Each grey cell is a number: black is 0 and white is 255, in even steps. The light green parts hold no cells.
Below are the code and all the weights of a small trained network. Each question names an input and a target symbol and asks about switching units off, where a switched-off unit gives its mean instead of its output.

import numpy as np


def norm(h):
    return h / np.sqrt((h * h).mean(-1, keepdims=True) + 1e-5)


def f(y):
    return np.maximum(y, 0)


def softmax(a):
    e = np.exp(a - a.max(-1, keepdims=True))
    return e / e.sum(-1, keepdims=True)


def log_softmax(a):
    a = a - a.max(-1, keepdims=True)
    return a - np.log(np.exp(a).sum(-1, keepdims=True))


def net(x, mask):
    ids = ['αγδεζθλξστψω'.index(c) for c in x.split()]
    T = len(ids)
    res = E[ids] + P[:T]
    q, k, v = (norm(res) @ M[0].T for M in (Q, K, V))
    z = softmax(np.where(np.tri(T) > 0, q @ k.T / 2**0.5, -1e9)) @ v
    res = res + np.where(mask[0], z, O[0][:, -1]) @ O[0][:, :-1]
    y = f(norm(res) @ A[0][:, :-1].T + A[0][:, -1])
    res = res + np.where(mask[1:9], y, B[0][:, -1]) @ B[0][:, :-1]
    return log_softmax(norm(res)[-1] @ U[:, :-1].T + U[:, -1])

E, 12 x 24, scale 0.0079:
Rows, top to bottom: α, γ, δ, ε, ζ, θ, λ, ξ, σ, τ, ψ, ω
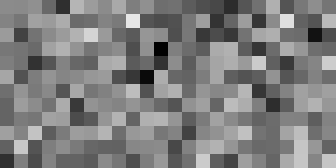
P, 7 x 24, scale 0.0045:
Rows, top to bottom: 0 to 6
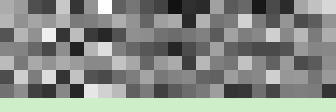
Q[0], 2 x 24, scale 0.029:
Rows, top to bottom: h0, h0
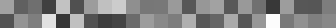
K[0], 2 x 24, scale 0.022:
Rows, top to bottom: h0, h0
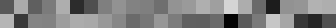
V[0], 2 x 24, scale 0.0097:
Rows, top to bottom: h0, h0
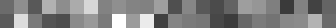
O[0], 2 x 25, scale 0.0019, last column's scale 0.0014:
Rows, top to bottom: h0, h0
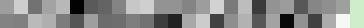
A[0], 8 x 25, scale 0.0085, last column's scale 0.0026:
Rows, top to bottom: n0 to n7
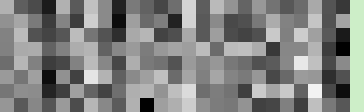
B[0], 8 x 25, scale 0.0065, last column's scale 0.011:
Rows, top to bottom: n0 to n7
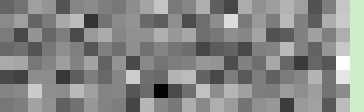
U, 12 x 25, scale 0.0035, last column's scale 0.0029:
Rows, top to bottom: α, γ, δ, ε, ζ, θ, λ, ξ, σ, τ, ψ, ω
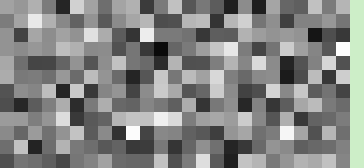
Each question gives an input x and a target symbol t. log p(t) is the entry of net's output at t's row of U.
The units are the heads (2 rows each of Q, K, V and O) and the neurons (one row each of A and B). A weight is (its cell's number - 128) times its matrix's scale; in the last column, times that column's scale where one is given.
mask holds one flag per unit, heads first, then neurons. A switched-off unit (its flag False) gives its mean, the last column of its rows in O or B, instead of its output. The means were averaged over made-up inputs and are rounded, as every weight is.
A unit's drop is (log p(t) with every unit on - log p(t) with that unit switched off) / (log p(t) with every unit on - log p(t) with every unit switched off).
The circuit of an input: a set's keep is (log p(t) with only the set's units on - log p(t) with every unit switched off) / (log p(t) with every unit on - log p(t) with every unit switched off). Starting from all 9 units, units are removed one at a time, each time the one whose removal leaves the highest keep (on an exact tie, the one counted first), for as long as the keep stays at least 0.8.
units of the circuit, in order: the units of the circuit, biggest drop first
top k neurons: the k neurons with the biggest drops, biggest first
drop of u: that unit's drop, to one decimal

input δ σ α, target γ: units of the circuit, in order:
(n6 h0 n2)
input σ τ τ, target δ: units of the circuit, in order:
(n5 n1 n2)
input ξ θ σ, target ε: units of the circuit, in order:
(h0 n6)
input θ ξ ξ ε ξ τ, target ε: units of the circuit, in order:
(h0 n6)
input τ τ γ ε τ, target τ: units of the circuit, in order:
(n3)
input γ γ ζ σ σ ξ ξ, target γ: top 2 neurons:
(n0 n7)
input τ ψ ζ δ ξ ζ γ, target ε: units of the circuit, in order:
(n1 n7 n0)
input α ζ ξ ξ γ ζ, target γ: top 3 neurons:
(n1 n3 n4)
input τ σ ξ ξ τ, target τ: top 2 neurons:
(n4 n3)
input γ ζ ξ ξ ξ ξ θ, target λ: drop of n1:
0.6
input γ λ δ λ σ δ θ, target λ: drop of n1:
0.5
